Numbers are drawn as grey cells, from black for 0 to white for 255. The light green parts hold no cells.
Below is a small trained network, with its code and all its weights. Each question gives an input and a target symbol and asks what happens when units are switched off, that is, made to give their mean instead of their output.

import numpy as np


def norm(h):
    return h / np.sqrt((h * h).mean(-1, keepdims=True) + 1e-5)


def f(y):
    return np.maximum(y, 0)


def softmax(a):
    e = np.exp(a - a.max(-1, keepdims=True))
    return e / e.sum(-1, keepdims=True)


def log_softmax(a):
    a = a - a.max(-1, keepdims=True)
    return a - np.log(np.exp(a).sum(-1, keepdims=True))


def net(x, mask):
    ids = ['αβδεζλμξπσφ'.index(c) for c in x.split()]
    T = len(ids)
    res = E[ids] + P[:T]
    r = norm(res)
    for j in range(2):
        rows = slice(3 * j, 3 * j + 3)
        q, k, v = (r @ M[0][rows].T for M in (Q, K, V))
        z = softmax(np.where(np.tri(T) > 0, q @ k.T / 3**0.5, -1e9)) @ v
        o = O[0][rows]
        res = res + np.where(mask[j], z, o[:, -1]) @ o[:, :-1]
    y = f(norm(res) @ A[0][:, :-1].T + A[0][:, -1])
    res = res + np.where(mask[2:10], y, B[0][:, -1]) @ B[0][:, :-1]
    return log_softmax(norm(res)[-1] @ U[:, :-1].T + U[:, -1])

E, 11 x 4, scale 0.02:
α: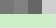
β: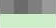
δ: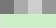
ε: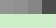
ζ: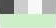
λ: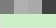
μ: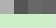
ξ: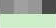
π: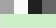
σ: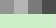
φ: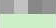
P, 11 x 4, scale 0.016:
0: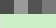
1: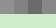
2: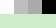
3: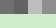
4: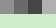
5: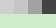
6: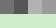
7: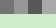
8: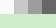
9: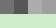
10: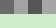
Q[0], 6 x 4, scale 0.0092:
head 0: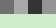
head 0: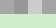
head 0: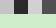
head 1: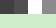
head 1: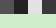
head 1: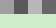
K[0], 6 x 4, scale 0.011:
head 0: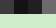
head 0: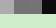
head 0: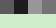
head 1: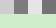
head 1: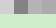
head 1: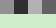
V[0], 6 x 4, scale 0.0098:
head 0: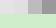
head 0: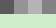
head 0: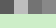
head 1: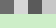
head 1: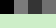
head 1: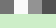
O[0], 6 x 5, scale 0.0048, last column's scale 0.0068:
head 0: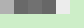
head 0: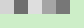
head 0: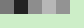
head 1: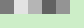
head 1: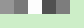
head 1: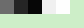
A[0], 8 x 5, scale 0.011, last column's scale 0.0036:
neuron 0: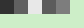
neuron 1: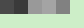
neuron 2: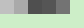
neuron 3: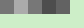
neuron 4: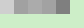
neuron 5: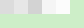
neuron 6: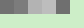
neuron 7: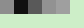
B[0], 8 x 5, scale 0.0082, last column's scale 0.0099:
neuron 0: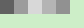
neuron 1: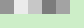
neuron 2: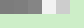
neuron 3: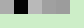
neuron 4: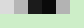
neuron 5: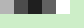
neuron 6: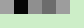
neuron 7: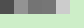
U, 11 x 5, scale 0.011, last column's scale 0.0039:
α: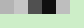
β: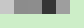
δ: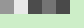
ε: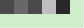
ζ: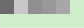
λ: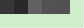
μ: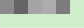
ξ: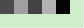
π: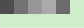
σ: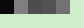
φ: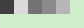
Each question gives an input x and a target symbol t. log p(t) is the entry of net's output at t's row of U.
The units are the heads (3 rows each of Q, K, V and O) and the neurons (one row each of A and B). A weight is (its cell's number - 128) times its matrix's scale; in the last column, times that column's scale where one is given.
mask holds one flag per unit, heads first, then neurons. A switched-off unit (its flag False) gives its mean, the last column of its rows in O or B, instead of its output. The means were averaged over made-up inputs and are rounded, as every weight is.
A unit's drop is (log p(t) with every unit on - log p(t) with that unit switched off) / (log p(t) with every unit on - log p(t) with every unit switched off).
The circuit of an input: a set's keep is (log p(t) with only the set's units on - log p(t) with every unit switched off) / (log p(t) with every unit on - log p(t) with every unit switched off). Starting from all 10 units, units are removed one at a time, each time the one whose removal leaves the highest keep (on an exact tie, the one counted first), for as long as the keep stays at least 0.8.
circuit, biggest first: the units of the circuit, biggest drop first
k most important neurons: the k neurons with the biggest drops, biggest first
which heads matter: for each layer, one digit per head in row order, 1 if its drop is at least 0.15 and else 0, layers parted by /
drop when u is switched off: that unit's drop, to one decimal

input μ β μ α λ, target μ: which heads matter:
11
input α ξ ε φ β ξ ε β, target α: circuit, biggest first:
(head 1; neuron 4)
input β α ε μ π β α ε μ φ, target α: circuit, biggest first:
(neuron 4)
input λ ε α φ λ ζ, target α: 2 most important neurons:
(neuron 4; neuron 2)
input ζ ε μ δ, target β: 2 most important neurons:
(neuron 5; neuron 2)
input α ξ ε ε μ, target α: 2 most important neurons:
(neuron 4; neuron 3)
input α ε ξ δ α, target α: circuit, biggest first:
(head 1; neuron 4)
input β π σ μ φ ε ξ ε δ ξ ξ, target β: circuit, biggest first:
(head 1; neuron 3)
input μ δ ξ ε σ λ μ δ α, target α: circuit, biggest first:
(neuron 4; head 1)
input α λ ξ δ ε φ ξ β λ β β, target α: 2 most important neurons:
(neuron 2; neuron 4)
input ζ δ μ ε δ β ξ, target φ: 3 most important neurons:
(neuron 5; neuron 1; neuron 4)
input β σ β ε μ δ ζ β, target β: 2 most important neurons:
(neuron 6; neuron 0)
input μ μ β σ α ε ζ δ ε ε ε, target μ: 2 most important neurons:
(neuron 3; neuron 5)
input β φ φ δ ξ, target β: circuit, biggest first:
(head 1)
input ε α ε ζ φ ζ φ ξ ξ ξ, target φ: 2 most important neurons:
(neuron 5; neuron 1)
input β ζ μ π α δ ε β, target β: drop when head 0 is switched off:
0.1
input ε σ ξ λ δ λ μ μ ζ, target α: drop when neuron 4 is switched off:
0.2
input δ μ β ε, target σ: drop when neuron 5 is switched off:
0.3
